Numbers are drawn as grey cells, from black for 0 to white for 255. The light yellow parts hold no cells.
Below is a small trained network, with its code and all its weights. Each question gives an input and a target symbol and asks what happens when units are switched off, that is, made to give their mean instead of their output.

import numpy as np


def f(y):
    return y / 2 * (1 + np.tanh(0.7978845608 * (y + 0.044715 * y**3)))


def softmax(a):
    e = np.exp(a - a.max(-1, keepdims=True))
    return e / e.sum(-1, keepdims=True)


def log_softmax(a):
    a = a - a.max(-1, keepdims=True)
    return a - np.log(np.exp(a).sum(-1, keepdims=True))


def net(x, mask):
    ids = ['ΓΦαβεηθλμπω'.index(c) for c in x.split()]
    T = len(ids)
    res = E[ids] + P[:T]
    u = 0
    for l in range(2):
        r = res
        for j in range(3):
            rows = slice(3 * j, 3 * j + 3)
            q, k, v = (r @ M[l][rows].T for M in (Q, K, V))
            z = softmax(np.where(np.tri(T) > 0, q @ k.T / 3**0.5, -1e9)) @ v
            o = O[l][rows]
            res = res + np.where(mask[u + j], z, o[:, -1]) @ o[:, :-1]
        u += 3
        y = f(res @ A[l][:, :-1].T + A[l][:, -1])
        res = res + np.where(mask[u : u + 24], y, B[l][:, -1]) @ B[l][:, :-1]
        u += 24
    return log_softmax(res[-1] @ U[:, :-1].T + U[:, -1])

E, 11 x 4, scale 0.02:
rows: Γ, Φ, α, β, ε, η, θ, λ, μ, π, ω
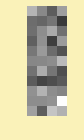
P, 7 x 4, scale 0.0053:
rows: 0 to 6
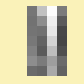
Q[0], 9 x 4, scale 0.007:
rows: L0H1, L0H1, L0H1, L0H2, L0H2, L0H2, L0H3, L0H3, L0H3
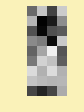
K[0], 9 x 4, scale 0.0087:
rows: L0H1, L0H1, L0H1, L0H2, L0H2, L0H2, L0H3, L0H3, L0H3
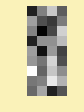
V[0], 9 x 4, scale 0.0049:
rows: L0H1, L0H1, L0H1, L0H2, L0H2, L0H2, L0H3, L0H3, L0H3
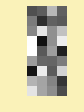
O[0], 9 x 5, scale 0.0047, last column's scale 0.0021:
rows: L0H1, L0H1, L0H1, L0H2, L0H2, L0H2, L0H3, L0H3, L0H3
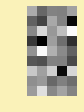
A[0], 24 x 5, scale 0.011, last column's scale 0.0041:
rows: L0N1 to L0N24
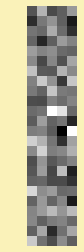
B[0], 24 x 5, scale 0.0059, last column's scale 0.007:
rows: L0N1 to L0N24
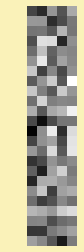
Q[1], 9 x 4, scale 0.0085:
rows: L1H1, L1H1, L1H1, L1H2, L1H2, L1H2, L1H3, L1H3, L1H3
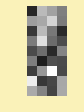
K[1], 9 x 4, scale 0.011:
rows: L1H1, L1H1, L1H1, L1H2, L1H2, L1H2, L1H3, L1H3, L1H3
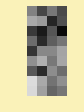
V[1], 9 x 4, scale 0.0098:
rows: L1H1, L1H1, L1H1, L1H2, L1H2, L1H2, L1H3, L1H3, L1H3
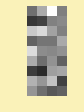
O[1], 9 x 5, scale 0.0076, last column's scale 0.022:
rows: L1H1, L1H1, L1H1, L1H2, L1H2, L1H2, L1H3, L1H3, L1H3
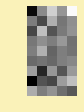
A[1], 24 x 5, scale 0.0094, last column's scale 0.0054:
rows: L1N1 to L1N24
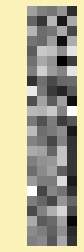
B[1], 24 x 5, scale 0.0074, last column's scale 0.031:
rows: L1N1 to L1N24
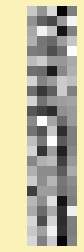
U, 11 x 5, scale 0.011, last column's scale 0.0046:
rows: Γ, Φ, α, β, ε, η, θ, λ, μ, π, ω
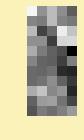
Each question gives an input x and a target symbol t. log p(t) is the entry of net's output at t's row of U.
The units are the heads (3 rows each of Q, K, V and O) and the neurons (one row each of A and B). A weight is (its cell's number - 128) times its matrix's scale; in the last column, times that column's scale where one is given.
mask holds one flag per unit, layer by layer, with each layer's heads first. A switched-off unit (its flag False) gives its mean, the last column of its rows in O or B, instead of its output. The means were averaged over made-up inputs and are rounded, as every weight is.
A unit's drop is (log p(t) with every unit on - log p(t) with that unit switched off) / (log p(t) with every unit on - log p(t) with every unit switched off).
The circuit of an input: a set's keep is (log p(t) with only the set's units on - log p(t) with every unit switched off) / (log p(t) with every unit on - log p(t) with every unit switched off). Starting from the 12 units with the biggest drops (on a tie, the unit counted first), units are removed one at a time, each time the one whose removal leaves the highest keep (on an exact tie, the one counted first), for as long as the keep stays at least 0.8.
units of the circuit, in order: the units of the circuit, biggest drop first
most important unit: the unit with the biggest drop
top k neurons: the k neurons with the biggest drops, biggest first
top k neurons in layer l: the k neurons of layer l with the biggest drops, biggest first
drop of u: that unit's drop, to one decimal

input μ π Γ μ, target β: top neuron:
L1N7
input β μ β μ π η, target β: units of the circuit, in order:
L1H1; L0N13
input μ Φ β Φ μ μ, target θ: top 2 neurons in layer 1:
L1N8; L1N10
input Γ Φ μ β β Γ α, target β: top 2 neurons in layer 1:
L1N21; L1N8
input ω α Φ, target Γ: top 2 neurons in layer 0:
L0N13; L0N21
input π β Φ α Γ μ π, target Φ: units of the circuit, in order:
L1N2; L1N4
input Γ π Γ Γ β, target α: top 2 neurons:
L1N21; L1N2
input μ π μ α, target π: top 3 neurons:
L1N2; L1N4; L1N21
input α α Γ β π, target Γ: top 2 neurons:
L0N13; L0N8
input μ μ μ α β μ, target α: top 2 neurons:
L1N11; L1N21
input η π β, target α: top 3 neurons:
L1N21; L1N2; L1N16
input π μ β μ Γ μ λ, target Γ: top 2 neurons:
L1N6; L1N8
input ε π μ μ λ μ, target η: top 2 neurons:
L0N4; L1N8
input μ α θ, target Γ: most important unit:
L1N8
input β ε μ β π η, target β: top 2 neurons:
L0N13; L1N21
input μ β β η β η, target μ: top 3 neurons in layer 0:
L0N13; L0N21; L0N19
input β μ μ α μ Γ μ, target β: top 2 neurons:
L1N21; L0N24
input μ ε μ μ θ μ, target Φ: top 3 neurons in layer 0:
L0N13; L0N8; L0N14
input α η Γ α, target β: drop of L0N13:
0.1
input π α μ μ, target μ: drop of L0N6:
0.0
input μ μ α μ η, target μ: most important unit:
L1H1
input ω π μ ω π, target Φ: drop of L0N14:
-0.1
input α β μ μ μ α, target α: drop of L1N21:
0.3
